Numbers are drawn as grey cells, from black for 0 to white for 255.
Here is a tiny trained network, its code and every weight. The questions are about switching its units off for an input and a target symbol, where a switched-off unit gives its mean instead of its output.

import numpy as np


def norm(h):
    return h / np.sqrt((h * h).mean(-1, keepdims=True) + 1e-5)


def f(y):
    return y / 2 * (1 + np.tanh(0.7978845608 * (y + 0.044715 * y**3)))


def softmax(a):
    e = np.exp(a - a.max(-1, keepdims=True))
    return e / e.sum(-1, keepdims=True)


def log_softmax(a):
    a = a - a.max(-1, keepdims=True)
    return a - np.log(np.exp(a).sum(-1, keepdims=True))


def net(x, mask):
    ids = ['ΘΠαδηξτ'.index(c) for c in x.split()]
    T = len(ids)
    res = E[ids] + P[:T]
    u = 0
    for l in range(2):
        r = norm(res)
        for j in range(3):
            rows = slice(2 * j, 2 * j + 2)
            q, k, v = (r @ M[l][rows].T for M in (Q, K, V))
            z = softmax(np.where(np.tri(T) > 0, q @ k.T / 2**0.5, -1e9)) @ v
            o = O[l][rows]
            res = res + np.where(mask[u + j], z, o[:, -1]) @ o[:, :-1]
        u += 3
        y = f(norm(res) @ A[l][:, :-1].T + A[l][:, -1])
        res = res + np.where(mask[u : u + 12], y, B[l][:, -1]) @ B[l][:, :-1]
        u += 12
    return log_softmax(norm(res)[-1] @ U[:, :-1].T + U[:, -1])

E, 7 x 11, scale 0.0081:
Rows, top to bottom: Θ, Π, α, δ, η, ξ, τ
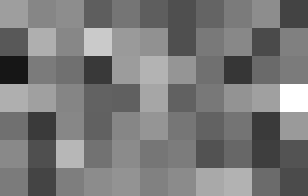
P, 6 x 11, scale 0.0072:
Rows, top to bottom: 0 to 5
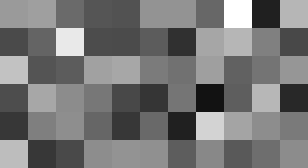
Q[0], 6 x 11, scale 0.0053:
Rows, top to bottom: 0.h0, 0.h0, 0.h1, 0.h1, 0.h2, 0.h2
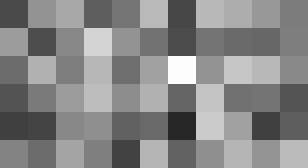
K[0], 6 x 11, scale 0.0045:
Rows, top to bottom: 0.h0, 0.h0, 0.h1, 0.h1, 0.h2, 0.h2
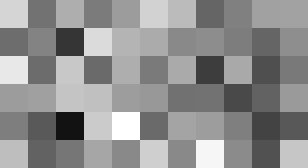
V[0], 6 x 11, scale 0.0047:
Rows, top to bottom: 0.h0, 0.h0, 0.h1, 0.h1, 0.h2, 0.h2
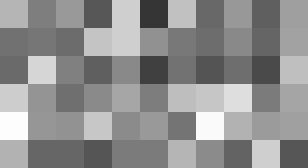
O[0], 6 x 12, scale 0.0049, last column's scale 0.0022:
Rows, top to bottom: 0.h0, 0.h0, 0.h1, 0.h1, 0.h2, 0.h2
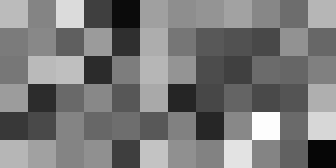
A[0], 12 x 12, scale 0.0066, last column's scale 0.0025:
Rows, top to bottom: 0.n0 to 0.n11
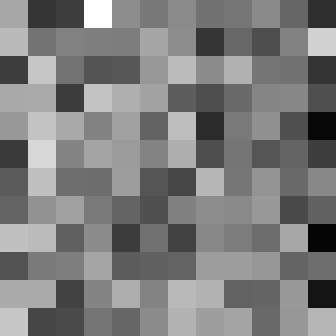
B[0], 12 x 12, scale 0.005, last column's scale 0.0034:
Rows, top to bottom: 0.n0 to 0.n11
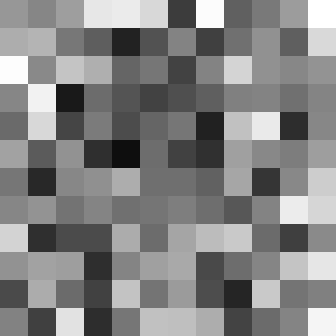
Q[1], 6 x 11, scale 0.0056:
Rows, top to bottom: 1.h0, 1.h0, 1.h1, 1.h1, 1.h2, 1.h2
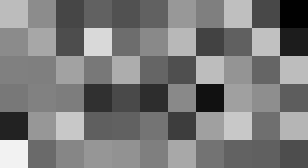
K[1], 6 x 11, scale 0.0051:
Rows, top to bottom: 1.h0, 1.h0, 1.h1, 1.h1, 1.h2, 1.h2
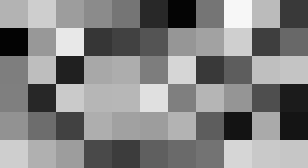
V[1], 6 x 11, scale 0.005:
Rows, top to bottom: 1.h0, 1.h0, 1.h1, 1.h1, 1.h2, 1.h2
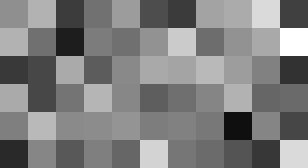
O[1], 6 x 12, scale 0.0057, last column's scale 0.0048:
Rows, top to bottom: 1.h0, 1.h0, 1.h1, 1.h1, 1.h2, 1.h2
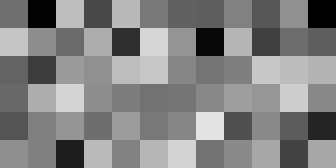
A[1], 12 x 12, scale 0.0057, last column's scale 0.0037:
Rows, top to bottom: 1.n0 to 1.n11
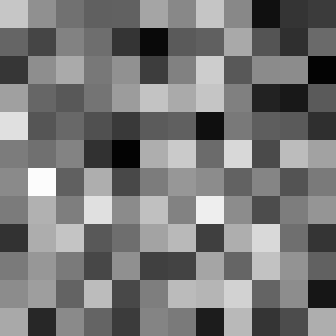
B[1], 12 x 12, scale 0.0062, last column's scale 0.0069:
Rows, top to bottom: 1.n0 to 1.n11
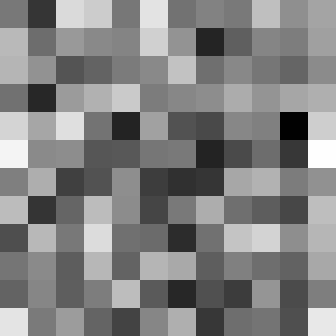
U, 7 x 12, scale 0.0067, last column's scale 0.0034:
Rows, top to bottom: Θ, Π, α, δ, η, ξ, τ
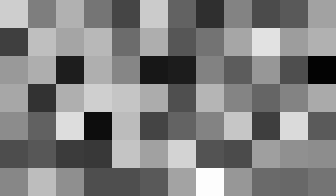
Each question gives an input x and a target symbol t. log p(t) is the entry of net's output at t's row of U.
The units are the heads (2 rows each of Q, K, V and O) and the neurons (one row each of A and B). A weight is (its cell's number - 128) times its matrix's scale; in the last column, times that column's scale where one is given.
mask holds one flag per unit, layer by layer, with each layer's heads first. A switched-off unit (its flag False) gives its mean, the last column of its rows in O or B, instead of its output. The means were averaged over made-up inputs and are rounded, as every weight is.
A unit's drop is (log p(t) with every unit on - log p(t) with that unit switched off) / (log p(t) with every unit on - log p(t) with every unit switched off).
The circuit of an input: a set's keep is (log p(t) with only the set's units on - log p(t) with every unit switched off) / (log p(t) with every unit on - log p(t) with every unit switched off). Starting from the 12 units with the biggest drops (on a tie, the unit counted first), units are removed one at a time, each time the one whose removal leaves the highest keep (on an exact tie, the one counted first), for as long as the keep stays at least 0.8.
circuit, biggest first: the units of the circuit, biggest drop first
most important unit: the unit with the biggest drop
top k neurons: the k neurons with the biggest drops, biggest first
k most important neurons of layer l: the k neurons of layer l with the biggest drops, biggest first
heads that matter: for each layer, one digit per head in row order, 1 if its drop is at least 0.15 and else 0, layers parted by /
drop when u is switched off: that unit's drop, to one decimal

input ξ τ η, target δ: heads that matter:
010 / 000
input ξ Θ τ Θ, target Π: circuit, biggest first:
[1.h1 1.n8]
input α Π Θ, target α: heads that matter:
110 / 000
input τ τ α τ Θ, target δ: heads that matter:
001 / 001
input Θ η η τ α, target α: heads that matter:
000 / 100
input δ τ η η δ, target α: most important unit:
0.n11
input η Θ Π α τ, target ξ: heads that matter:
001 / 000
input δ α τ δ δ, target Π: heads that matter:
001 / 000
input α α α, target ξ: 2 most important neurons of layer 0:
[0.n10 0.n0]
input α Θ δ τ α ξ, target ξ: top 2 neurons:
[0.n10 0.n1]
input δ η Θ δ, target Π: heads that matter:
110 / 000
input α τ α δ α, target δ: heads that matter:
001 / 000
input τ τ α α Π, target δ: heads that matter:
001 / 001
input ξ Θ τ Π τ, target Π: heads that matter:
001 / 000
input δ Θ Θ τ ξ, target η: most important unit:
1.h2
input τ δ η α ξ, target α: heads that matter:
000 / 100
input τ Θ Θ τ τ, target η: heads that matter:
000 / 000
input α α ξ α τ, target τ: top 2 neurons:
[0.n9 0.n7]
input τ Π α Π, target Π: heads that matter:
010 / 111
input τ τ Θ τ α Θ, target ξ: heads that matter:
010 / 000
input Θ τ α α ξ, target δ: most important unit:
0.h2
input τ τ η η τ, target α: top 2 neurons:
[0.n11 1.n10]
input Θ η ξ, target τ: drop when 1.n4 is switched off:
0.0
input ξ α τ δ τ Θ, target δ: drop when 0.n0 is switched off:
1.1
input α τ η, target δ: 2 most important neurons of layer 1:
[1.n0 1.n3]
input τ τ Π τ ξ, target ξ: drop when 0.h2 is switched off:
0.2
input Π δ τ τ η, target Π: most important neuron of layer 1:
[1.n8]
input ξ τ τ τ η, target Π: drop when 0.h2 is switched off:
1.2
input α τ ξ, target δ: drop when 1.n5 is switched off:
0.1
